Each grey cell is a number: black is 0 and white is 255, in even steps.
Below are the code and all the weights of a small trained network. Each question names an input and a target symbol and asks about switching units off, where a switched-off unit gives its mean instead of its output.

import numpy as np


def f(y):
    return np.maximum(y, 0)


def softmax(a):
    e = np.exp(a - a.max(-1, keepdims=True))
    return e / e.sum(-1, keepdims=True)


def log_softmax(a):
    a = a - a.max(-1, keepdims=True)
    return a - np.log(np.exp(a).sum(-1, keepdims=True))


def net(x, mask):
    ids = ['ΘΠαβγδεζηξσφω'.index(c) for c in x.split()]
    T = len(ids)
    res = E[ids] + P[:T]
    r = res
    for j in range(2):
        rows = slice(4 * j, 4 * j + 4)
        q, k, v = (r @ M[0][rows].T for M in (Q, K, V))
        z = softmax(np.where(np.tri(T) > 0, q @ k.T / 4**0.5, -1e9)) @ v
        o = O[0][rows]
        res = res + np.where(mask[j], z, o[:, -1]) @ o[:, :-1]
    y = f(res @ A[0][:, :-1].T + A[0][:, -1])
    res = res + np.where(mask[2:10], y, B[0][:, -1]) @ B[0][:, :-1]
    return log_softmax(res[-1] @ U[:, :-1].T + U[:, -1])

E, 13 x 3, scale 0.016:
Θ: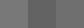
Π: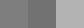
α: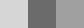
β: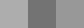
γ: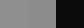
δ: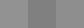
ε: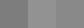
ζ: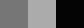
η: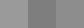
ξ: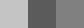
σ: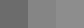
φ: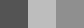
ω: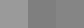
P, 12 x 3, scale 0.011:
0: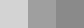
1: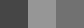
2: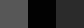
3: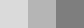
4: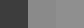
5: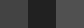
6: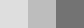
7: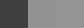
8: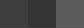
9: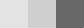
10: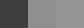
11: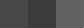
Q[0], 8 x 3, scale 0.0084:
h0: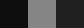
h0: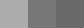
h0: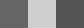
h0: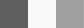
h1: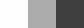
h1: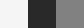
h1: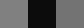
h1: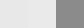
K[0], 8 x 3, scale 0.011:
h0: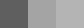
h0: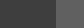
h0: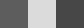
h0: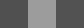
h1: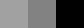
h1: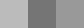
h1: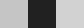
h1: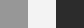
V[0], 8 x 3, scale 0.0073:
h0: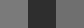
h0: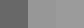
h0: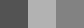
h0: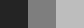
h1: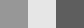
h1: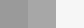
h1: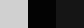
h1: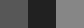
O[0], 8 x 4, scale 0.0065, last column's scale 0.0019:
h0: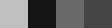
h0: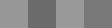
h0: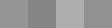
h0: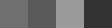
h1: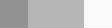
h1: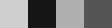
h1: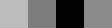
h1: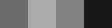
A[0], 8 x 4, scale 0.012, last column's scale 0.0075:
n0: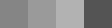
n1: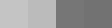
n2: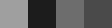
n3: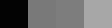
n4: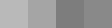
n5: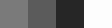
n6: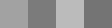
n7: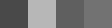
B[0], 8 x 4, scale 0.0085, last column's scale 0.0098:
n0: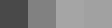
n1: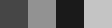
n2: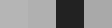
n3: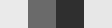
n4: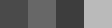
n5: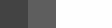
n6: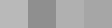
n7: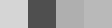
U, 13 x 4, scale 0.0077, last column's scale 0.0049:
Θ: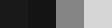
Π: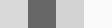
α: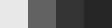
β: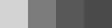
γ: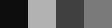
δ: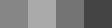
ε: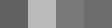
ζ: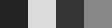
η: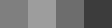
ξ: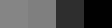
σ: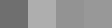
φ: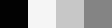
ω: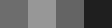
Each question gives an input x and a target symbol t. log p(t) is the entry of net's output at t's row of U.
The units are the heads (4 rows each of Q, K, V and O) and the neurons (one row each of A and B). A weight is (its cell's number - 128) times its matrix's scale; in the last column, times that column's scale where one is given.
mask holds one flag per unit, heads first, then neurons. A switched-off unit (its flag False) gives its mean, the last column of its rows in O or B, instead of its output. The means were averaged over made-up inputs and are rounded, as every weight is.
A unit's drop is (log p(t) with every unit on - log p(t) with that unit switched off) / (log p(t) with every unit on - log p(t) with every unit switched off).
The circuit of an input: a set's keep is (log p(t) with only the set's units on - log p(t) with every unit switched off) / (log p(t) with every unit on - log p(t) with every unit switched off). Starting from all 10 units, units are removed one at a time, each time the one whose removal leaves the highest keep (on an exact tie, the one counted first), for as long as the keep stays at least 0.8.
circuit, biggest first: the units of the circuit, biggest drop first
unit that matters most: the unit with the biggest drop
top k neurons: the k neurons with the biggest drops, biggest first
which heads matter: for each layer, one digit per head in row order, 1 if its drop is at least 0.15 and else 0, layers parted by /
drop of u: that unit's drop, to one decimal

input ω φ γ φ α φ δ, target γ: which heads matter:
01
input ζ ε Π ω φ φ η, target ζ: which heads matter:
01
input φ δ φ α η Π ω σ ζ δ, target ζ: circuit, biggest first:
(n1; h1)
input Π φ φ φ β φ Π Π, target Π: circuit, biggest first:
(n1; n4)
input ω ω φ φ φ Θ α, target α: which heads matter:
11
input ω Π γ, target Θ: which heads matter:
00
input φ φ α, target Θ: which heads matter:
01
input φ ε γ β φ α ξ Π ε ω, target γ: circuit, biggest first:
(n1; h1; n5)
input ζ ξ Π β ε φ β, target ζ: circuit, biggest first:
(h1; n1; n4)
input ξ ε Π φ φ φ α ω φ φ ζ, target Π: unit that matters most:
n7
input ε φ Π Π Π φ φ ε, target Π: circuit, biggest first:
(n1; h1; n3)
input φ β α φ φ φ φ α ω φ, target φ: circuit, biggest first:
(h1; n3)
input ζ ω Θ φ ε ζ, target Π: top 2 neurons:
(n5; n7)
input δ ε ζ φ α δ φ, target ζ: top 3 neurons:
(n1; n4; n3)
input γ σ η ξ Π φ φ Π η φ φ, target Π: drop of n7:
0.2
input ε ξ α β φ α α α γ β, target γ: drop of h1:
0.2
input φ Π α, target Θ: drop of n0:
-0.1
